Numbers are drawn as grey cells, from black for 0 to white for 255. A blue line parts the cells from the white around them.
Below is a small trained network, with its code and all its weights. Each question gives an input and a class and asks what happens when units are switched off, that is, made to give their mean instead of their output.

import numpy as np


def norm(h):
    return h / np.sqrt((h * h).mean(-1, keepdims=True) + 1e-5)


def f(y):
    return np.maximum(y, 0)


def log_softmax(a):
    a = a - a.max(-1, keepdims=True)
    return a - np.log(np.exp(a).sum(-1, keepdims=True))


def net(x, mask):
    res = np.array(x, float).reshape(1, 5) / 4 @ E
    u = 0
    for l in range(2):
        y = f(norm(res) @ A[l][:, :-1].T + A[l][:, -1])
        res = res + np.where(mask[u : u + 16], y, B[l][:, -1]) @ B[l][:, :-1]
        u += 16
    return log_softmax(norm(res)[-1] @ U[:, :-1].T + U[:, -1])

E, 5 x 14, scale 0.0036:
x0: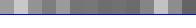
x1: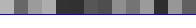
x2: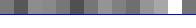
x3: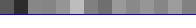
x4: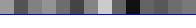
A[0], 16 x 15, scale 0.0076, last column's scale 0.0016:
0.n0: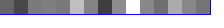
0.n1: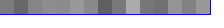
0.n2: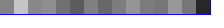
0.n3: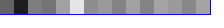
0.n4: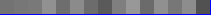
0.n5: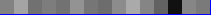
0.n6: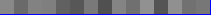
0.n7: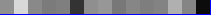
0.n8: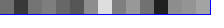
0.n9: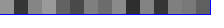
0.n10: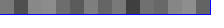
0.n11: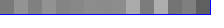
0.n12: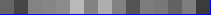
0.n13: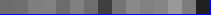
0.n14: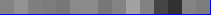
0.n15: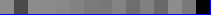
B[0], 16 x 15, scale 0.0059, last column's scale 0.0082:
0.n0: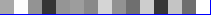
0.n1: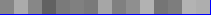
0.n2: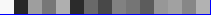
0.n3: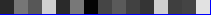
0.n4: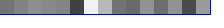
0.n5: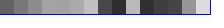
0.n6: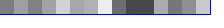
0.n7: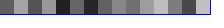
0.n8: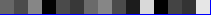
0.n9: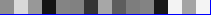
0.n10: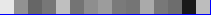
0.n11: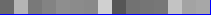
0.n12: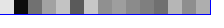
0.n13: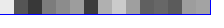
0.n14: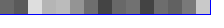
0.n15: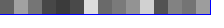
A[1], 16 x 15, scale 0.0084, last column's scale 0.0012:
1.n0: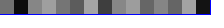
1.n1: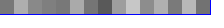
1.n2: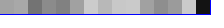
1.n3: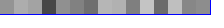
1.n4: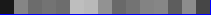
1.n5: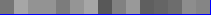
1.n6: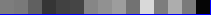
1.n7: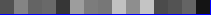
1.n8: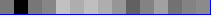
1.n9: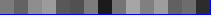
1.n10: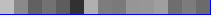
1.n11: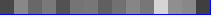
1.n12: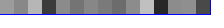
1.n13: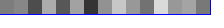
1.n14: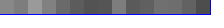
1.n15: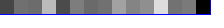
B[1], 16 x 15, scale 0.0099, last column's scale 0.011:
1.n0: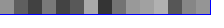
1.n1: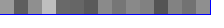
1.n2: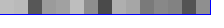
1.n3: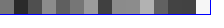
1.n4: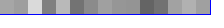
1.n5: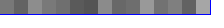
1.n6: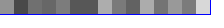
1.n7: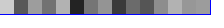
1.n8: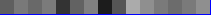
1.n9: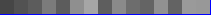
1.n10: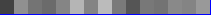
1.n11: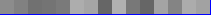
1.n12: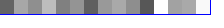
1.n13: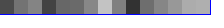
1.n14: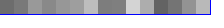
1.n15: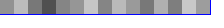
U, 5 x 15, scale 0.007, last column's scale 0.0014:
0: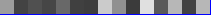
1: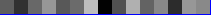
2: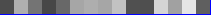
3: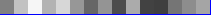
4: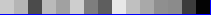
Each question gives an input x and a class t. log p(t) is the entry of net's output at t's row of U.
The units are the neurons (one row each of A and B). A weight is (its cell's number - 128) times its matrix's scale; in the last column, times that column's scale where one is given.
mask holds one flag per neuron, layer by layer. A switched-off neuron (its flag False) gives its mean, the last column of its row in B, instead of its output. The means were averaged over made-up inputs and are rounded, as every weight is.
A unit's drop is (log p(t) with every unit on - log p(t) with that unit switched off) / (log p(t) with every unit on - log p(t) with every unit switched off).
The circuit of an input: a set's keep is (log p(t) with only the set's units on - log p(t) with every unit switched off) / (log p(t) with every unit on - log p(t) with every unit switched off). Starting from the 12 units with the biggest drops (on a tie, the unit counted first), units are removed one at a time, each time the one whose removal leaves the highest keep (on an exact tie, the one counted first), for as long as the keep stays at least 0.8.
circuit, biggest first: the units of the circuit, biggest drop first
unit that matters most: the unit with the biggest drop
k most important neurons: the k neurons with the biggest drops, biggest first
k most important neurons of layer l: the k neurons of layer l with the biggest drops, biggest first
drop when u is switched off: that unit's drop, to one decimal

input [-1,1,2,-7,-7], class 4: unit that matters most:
0.n3
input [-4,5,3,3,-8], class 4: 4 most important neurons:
(0.n0; 1.n2; 0.n8; 0.n7)
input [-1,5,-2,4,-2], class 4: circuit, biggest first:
(1.n12; 1.n13)
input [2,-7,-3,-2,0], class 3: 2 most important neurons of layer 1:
(1.n4; 1.n3)
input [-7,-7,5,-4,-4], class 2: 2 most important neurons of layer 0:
(0.n3; 0.n9)
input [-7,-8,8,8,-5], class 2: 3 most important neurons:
(0.n3; 0.n9; 0.n8)
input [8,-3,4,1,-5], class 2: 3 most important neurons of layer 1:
(1.n11; 1.n15; 1.n13)
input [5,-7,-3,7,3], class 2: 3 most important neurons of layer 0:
(0.n3; 0.n8; 0.n5)
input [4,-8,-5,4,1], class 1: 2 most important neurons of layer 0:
(0.n0; 0.n9)
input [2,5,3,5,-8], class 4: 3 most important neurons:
(0.n0; 1.n2; 0.n8)
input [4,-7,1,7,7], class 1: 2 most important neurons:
(0.n12; 1.n8)
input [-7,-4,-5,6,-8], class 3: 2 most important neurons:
(0.n3; 0.n0)
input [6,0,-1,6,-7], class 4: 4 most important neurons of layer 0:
(0.n0; 0.n8; 0.n7; 0.n11)
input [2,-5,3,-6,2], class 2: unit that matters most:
0.n0
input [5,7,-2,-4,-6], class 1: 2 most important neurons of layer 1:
(1.n9; 1.n12)
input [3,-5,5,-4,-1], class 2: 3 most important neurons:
(0.n0; 0.n9; 0.n8)
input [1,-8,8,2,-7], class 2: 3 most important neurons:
(0.n3; 0.n9; 0.n8)
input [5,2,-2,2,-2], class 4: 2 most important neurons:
(0.n3; 0.n8)
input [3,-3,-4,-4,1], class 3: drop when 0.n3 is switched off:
0.4
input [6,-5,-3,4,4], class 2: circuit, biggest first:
(0.n8)
